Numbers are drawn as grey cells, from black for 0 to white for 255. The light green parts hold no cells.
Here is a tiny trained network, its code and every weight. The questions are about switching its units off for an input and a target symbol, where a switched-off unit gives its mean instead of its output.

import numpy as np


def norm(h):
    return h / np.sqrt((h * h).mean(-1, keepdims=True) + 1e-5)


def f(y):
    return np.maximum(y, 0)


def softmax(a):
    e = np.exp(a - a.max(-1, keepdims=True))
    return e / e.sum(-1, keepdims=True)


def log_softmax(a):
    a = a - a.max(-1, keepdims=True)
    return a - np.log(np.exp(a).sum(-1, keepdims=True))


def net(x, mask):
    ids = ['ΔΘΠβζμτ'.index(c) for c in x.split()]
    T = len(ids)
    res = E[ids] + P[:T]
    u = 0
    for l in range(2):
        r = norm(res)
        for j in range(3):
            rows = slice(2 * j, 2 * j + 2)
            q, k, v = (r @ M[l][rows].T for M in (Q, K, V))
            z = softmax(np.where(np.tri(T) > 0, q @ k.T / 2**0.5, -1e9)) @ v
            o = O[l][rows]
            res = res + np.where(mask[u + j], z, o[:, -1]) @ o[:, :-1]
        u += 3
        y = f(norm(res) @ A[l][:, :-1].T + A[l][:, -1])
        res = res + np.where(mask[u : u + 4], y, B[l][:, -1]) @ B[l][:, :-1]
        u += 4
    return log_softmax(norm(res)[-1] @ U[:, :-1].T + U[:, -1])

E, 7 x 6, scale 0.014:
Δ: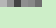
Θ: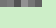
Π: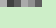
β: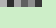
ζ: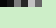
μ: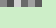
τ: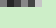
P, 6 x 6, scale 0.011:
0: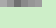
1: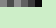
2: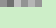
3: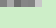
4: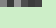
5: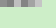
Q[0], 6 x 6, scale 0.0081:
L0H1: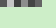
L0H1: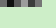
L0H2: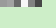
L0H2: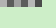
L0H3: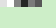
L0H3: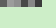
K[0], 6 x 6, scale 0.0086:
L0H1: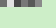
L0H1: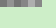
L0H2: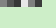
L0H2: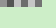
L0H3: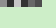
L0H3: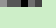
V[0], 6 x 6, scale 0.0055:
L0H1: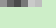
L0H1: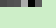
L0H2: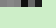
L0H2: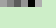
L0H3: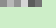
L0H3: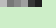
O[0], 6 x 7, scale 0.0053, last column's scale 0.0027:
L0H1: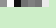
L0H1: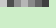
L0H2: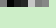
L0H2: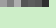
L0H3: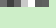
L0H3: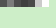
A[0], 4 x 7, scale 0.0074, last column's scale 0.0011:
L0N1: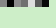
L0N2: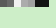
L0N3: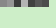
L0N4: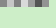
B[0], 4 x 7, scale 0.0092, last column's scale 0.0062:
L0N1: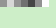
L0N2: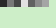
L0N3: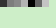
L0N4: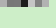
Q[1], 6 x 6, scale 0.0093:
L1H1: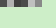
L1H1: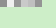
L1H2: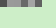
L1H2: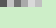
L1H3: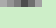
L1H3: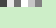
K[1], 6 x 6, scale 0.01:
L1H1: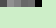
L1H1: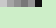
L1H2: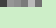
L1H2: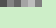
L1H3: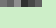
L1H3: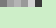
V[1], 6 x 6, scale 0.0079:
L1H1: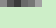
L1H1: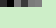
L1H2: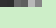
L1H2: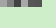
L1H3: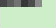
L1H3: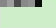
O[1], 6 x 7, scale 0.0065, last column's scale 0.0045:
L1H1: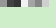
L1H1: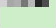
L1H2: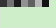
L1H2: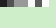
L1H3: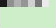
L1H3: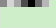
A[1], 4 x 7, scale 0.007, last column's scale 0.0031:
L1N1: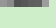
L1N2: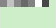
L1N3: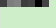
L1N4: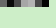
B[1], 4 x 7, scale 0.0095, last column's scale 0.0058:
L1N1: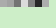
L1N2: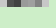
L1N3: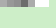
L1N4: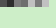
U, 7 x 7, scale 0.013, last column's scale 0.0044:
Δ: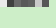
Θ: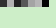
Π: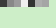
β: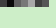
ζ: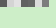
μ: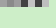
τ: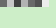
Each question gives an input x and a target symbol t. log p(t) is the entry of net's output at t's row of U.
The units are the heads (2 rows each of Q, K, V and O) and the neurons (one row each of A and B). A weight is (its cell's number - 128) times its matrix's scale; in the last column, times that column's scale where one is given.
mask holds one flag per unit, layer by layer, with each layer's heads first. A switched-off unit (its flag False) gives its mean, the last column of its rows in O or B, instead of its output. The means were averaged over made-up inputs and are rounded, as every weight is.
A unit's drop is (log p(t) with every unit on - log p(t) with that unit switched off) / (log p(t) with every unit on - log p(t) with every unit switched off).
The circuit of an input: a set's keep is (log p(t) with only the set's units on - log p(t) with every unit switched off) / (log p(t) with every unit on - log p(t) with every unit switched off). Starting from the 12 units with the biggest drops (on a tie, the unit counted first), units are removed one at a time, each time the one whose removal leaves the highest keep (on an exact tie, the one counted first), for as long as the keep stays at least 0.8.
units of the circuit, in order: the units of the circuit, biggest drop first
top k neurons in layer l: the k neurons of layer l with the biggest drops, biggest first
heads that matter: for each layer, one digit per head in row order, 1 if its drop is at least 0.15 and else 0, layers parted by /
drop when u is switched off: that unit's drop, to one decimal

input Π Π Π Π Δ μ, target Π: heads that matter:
000 / 100
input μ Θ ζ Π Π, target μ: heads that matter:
010 / 110
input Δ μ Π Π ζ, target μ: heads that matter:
010 / 100
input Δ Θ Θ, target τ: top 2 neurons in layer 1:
L1N3; L1N1
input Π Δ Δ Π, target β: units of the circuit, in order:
L0N1; L1N4
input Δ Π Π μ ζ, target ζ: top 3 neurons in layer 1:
L1N3; L1N2; L1N4
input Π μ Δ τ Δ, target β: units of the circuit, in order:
L0N1
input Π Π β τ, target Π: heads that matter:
010 / 000
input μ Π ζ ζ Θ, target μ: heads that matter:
010 / 100
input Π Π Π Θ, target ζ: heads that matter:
010 / 010
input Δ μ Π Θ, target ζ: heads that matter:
010 / 000
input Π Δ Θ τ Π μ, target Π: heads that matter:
000 / 000
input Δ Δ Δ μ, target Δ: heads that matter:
000 / 010
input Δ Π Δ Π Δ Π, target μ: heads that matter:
111 / 010
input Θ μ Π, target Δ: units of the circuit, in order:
L1H3
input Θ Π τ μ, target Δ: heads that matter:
010 / 010
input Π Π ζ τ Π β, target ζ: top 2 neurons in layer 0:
L0N1; L0N4
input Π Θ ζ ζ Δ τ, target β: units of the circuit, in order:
L0N1; L1N3; L1H1
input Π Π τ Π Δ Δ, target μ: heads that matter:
000 / 010
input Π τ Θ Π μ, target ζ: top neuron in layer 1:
L1N3
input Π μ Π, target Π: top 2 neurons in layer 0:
L0N1; L0N2
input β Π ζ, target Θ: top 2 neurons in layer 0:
L0N3; L0N1
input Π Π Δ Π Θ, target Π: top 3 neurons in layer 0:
L0N3; L0N1; L0N4
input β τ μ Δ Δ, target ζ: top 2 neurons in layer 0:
L0N2; L0N3
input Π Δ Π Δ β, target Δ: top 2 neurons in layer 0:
L0N3; L0N1
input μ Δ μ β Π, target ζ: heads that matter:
000 / 100
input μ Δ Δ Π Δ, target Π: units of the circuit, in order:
L0N3
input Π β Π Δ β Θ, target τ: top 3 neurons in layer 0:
L0N2; L0N4; L0N1
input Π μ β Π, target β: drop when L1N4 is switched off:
0.0
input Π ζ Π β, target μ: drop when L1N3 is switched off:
0.1
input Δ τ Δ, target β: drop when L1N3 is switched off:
0.3
